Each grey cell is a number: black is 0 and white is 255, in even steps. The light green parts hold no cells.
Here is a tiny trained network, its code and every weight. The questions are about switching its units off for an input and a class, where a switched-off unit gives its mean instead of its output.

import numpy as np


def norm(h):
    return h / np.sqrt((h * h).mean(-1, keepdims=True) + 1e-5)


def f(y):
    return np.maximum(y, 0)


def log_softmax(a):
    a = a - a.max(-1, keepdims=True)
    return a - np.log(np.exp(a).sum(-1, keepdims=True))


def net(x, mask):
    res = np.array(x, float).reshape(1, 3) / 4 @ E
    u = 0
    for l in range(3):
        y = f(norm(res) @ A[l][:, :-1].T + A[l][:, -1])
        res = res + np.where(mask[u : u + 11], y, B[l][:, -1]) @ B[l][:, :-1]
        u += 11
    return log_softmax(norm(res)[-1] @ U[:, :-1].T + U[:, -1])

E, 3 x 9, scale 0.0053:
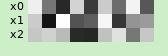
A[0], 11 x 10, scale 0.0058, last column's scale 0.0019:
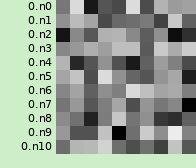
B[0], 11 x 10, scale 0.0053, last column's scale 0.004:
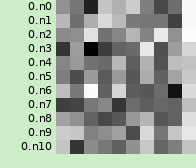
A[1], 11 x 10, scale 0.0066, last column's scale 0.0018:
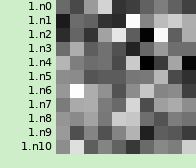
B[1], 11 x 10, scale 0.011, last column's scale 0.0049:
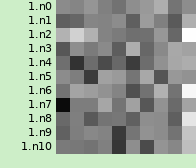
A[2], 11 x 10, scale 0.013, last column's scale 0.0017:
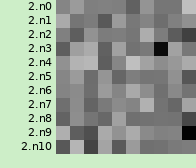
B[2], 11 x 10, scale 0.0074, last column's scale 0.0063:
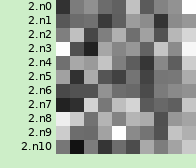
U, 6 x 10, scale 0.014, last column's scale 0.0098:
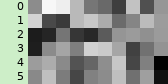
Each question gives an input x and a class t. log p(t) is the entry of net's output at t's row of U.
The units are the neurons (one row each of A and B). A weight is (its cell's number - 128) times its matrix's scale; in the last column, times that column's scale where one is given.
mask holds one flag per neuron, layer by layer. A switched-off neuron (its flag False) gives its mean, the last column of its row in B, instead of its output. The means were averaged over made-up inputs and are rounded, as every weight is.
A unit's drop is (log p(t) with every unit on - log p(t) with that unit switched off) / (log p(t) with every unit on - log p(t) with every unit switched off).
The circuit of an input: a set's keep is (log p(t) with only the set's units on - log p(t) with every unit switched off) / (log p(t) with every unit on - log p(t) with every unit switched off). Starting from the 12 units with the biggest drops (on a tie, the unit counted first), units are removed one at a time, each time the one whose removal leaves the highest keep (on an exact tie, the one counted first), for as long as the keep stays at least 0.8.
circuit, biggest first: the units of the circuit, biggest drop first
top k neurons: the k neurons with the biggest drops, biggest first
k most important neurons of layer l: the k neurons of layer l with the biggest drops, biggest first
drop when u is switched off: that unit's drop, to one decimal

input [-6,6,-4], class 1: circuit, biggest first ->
2.n3
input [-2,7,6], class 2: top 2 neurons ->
1.n4, 1.n2
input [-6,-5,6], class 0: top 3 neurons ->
1.n6, 0.n0, 0.n5
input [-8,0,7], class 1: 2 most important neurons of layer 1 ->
1.n2, 1.n9
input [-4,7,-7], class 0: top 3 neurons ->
1.n2, 2.n10, 0.n8
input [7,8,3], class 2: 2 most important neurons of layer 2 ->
2.n3, 2.n8
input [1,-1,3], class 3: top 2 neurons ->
0.n0, 1.n2
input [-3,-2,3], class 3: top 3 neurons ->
0.n1, 1.n2, 0.n10
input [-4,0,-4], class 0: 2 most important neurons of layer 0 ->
0.n9, 0.n3
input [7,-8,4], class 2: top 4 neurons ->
2.n10, 1.n10, 0.n1, 2.n3
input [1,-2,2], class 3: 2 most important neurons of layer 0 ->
0.n0, 0.n6
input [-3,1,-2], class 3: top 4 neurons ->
1.n8, 0.n9, 0.n3, 0.n5
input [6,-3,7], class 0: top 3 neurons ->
1.n6, 0.n9, 0.n6
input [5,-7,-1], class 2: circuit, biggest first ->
2.n10
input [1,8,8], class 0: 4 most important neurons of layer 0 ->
0.n9, 0.n6, 0.n7, 0.n1
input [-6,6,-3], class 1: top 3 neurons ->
2.n3, 0.n2, 1.n10
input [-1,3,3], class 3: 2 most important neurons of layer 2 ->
2.n3, 2.n2
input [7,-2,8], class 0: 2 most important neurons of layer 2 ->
2.n3, 2.n4
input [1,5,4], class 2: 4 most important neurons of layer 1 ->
1.n4, 1.n2, 1.n8, 1.n7
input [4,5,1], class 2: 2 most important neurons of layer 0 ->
0.n1, 0.n10
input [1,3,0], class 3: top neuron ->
0.n3
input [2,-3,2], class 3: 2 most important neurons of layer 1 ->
1.n2, 1.n9
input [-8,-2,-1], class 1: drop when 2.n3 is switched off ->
0.9
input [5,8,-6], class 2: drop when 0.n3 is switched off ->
0.1
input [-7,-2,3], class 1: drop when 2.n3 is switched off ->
1.0
